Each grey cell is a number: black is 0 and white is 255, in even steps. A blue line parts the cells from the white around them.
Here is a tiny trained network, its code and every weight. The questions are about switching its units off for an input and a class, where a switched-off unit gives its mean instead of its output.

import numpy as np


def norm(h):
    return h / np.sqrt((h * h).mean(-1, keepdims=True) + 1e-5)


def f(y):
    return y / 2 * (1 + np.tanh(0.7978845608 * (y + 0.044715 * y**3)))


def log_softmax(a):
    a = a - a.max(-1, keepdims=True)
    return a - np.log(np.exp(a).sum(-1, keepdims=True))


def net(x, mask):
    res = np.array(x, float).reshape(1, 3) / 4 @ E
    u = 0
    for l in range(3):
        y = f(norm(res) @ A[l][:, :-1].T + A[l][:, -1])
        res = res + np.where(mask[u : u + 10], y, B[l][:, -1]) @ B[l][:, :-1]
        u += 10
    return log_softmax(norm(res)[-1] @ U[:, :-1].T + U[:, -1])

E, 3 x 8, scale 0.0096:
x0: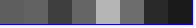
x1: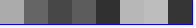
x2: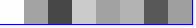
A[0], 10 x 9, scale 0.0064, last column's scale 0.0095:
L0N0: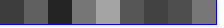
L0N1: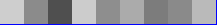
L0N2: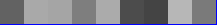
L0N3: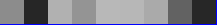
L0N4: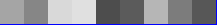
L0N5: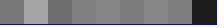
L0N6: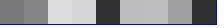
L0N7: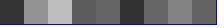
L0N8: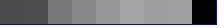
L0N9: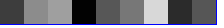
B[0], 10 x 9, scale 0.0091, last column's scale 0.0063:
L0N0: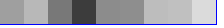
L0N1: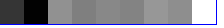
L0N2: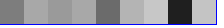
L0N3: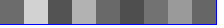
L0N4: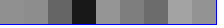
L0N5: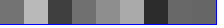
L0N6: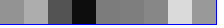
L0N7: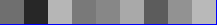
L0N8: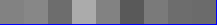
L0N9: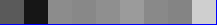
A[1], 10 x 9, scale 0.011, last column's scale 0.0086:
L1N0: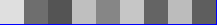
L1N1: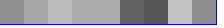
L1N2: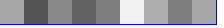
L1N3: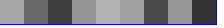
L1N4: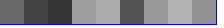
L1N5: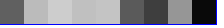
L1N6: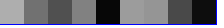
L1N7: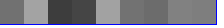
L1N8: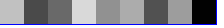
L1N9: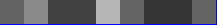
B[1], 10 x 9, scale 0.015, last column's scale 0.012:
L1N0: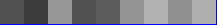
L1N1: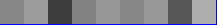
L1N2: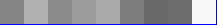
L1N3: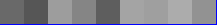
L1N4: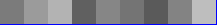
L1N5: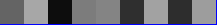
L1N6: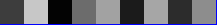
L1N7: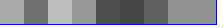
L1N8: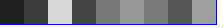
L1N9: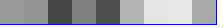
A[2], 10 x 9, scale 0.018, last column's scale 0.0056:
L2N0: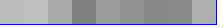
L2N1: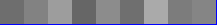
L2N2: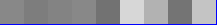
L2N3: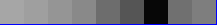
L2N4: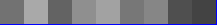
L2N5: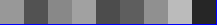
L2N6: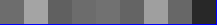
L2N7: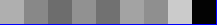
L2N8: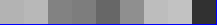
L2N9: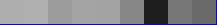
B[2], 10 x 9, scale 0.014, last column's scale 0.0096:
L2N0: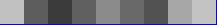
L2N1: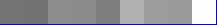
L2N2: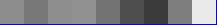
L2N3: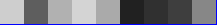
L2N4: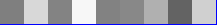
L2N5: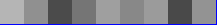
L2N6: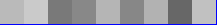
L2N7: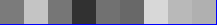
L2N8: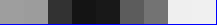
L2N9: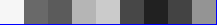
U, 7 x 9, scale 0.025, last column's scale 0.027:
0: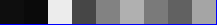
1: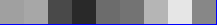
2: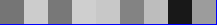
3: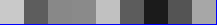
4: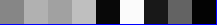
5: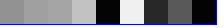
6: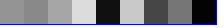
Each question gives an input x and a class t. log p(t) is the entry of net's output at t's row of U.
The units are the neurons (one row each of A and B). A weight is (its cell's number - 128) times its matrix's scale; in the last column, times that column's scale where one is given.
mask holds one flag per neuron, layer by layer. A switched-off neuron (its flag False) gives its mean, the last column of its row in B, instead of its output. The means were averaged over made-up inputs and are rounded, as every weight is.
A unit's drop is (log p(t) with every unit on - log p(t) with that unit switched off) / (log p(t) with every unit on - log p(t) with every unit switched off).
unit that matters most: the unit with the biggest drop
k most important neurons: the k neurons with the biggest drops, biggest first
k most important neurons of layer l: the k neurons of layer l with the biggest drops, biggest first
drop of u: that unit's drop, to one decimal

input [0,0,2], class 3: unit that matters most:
L0N1
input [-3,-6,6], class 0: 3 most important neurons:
[L1N8; L1N0; L0N1]
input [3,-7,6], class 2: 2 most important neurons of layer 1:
[L1N5; L1N1]
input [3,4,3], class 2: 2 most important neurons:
[L1N6; L0N9]
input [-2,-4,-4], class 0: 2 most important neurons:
[L0N7; L1N2]
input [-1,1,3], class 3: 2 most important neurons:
[L0N1; L1N4]
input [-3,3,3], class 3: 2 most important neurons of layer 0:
[L0N1; L0N0]
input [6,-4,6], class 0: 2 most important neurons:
[L1N8; L0N1]
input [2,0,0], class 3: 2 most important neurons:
[L0N0; L1N9]
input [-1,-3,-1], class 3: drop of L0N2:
0.8
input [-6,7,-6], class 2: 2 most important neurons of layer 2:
[L2N8; L2N6]
